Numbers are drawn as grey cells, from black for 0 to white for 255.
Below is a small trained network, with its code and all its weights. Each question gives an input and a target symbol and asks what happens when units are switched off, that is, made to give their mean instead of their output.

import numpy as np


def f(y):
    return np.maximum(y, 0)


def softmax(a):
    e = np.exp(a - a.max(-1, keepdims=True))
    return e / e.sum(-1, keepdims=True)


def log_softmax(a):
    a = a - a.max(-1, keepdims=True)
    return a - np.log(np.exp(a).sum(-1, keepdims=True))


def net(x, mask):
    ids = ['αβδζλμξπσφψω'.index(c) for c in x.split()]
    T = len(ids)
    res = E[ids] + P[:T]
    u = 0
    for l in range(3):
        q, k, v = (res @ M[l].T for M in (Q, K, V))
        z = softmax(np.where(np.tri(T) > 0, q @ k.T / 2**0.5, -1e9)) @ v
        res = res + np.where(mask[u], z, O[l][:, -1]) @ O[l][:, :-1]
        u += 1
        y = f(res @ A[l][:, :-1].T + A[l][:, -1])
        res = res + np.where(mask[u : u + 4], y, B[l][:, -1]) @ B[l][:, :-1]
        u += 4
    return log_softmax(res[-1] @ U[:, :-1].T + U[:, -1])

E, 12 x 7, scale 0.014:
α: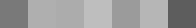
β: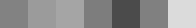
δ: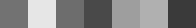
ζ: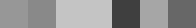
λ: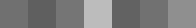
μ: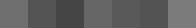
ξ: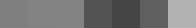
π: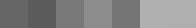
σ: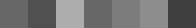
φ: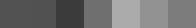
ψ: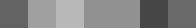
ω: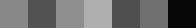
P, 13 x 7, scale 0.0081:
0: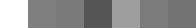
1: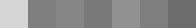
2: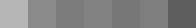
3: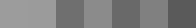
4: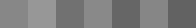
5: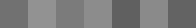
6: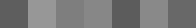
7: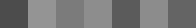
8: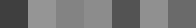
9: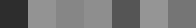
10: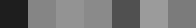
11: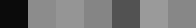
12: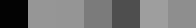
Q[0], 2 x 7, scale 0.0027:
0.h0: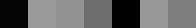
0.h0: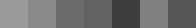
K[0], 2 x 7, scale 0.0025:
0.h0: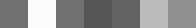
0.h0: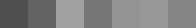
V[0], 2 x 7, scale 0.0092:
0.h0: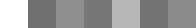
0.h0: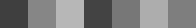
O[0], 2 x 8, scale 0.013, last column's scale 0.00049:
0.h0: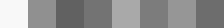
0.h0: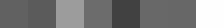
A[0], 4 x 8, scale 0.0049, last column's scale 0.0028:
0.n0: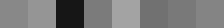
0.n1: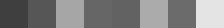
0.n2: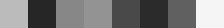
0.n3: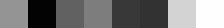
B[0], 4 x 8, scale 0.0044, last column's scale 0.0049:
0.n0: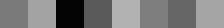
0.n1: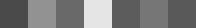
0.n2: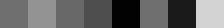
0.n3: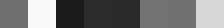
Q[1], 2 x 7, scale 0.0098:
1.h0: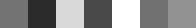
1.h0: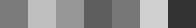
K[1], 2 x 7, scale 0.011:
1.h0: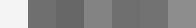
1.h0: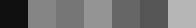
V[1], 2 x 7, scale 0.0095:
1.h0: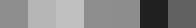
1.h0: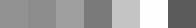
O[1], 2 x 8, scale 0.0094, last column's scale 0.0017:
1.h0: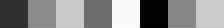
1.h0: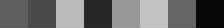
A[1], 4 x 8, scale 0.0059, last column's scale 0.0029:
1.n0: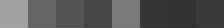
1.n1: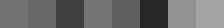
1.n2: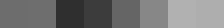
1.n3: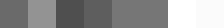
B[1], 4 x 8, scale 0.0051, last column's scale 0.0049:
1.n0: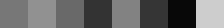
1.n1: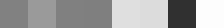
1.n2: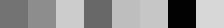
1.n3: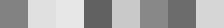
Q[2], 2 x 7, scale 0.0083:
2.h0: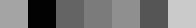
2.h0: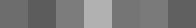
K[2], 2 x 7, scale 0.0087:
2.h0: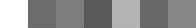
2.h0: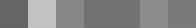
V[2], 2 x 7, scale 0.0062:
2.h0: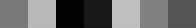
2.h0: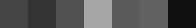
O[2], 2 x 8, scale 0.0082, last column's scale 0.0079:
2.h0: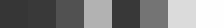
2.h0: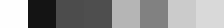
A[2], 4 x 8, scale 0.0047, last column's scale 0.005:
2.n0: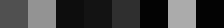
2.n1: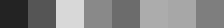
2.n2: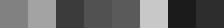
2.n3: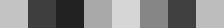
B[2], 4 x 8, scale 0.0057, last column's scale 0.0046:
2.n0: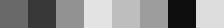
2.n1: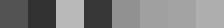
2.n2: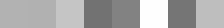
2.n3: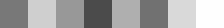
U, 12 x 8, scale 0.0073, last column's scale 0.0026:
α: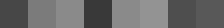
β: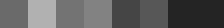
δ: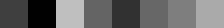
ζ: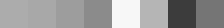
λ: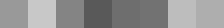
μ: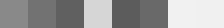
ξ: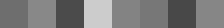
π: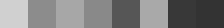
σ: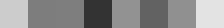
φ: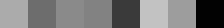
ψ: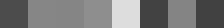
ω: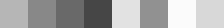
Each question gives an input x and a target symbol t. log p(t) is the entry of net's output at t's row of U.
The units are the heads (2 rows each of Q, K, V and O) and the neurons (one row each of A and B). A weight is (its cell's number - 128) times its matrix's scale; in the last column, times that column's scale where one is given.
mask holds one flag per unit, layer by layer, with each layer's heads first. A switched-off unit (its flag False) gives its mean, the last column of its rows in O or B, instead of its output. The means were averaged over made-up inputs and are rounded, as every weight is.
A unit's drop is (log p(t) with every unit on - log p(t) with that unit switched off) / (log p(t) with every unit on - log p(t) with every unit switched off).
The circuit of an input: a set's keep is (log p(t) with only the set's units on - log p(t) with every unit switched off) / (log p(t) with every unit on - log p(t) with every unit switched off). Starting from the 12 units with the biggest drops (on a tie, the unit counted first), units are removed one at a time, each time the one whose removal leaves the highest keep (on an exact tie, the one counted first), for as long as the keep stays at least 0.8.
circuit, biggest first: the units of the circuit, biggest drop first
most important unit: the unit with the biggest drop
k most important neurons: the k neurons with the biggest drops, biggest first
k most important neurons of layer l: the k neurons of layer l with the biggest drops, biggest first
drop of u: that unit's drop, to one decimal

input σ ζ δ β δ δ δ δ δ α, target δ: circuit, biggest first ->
[1.h0; 2.n1; 1.n1]
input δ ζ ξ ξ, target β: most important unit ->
2.h0
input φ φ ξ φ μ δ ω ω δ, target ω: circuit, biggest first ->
[2.h0; 0.n2]
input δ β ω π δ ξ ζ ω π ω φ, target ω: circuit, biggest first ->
[2.h0; 2.n3; 0.n2]
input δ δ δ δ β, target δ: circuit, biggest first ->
[1.h0; 2.h0]
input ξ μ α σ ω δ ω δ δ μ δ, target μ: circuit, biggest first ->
[1.h0; 0.n3; 2.h0]
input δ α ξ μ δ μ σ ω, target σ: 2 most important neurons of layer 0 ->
[0.n2; 0.n1]
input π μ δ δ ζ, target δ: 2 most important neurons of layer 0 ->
[0.n3; 0.n0]
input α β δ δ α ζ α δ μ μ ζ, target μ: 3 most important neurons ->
[0.n3; 1.n2; 1.n3]
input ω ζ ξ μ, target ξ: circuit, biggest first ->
[2.n0; 1.h0; 0.n3]
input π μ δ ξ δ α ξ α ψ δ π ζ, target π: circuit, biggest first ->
[2.h0; 0.h0; 1.h0]
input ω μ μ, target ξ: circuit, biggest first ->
[2.n0; 1.h0]
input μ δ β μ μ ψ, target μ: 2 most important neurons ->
[0.n3; 1.n2]
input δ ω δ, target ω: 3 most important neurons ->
[0.n2; 0.n3; 1.n3]
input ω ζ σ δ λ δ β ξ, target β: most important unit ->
0.h0
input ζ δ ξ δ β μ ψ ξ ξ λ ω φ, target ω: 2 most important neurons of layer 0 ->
[0.n2; 0.n1]
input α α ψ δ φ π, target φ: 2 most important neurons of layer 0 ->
[0.n3; 0.n1]
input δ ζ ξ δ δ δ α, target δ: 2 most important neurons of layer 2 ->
[2.n1; 2.n3]
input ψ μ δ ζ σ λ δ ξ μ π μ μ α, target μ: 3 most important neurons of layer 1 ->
[1.n2; 1.n1; 1.n3]
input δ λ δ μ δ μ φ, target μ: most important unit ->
2.h0
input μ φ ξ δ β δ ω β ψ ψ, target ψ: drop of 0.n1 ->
0.1
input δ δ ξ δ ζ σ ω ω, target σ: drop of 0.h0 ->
0.1
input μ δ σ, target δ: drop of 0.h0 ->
0.4
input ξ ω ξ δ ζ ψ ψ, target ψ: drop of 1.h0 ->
1.1
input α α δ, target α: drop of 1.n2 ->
0.0
